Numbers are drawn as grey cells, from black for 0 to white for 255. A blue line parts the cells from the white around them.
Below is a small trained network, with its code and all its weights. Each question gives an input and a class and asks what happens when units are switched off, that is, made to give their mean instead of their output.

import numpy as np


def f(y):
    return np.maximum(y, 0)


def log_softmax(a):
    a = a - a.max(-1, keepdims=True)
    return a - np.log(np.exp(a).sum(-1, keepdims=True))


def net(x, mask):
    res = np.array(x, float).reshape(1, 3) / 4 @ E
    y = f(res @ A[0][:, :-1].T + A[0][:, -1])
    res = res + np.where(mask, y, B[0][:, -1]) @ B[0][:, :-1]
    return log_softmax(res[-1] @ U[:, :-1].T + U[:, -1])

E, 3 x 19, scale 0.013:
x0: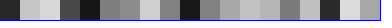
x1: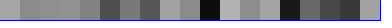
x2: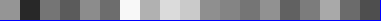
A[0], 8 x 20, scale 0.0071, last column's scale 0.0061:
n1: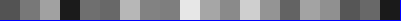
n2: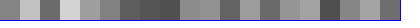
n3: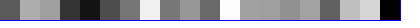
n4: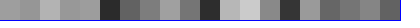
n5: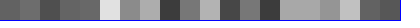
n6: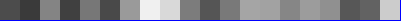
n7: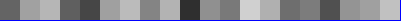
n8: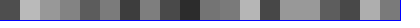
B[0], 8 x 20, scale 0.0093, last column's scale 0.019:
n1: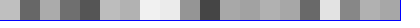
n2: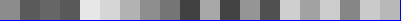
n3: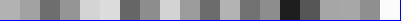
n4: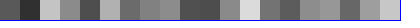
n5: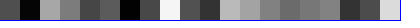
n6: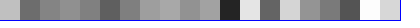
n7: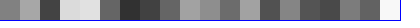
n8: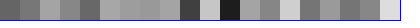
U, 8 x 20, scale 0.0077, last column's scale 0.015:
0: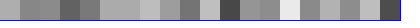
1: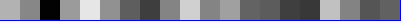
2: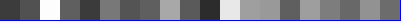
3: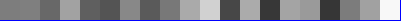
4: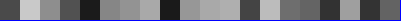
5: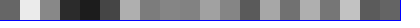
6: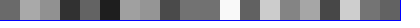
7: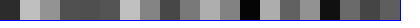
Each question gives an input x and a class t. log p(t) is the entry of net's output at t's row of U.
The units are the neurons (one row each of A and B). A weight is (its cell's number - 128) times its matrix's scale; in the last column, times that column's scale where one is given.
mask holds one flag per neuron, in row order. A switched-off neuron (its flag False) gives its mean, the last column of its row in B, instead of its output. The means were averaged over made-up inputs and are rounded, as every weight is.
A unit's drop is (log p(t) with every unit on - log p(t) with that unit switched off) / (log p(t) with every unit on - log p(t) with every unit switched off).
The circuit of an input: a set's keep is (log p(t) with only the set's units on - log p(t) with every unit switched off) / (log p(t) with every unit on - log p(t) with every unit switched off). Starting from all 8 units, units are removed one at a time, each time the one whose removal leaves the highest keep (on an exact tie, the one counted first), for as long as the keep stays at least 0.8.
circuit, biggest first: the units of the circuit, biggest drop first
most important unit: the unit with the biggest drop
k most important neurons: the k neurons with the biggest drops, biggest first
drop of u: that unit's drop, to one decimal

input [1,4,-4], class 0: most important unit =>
n5
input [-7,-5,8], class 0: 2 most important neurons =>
n7, n3
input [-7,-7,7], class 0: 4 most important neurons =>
n7, n3, n1, n4
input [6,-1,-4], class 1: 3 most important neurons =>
n3, n7, n6
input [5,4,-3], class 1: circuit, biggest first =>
n3, n7
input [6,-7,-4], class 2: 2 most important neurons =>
n5, n8
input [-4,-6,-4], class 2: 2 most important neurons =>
n5, n7
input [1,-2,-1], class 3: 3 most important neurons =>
n3, n4, n1
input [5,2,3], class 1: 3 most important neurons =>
n3, n7, n8
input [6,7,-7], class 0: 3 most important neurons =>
n8, n5, n2
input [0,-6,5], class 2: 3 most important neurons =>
n5, n8, n2
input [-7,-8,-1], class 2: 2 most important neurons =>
n5, n7
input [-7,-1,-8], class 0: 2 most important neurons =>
n2, n7
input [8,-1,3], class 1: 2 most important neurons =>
n3, n7
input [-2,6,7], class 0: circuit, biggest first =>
n6
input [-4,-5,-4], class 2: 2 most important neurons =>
n5, n7
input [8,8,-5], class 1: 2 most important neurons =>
n7, n3
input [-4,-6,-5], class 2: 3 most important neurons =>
n5, n7, n6
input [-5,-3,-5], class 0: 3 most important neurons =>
n7, n3, n2
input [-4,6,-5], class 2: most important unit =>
n4
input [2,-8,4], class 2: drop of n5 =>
1.0
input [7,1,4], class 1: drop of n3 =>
0.8
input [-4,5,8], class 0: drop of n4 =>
0.0
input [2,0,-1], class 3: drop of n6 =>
-0.1
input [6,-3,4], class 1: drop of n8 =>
0.1
